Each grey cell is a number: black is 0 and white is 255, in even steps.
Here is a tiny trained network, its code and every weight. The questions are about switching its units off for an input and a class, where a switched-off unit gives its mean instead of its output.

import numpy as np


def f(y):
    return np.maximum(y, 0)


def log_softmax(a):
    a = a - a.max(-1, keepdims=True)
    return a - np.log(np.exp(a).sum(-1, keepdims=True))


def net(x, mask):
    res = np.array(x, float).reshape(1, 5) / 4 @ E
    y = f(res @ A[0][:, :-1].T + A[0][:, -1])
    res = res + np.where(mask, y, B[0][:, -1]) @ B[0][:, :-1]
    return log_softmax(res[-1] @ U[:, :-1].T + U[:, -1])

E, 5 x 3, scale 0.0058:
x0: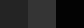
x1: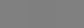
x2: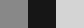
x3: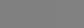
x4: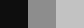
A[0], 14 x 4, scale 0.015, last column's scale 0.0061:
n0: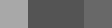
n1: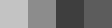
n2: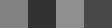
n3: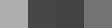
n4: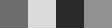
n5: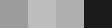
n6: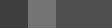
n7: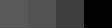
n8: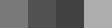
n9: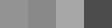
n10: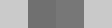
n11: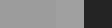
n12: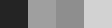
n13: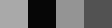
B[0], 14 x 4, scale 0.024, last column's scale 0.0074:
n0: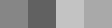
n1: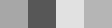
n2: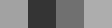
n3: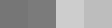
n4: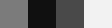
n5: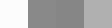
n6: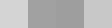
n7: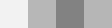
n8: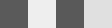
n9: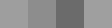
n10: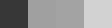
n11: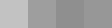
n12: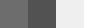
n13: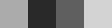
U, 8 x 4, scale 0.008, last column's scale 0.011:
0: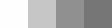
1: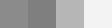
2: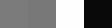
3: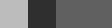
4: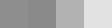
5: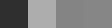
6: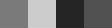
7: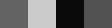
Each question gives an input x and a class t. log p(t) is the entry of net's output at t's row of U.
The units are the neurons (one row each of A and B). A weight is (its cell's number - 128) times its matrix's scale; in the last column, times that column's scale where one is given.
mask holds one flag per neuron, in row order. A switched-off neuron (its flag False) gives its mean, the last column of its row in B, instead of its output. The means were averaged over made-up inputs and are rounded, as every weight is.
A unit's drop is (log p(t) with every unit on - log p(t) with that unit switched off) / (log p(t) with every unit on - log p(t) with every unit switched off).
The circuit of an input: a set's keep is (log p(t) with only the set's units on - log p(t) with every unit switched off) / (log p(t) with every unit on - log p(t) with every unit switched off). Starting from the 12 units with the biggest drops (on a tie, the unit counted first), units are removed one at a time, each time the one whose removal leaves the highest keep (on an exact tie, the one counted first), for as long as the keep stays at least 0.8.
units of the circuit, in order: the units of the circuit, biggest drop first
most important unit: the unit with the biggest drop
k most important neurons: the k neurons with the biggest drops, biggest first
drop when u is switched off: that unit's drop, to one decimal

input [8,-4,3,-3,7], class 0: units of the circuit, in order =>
(n7)
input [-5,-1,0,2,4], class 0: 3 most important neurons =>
(n5 n4 n10)
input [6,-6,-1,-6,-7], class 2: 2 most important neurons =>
(n3 n1)
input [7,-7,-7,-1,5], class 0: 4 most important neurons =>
(n6 n7 n8 n13)
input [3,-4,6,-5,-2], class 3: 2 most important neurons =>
(n13 n2)
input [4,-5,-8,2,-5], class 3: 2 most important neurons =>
(n4 n12)
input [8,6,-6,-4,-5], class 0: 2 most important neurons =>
(n7 n8)
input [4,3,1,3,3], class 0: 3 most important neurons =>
(n6 n10 n4)
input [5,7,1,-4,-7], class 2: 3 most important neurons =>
(n3 n1 n0)
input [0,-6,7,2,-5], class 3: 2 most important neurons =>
(n13 n12)
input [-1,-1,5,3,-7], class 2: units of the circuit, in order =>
(n10 n3)
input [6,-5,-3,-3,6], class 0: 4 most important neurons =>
(n6 n7 n10 n8)
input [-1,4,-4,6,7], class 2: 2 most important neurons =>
(n12 n8)
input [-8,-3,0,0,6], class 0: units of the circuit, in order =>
(n5)
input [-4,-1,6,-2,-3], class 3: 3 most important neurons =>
(n13 n12 n8)
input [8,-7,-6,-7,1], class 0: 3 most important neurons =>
(n7 n6 n8)
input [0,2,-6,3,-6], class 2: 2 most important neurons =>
(n1 n10)
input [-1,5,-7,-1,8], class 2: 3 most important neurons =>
(n12 n13 n8)
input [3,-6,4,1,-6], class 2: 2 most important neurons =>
(n3 n0)
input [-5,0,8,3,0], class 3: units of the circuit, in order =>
(n13)
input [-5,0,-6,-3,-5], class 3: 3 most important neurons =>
(n4 n12 n8)
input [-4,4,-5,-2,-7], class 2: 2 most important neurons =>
(n1 n10)
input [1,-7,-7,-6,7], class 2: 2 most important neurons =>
(n12 n13)
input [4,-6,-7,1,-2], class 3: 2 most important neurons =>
(n4 n10)
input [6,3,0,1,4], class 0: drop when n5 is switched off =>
-0.1
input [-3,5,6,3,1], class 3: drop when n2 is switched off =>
0.1
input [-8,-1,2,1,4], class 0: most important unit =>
n5
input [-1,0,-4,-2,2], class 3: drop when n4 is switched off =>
0.7
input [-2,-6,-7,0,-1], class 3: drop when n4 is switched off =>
0.9
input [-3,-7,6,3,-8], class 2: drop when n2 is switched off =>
0.0
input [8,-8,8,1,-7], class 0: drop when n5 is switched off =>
-0.1
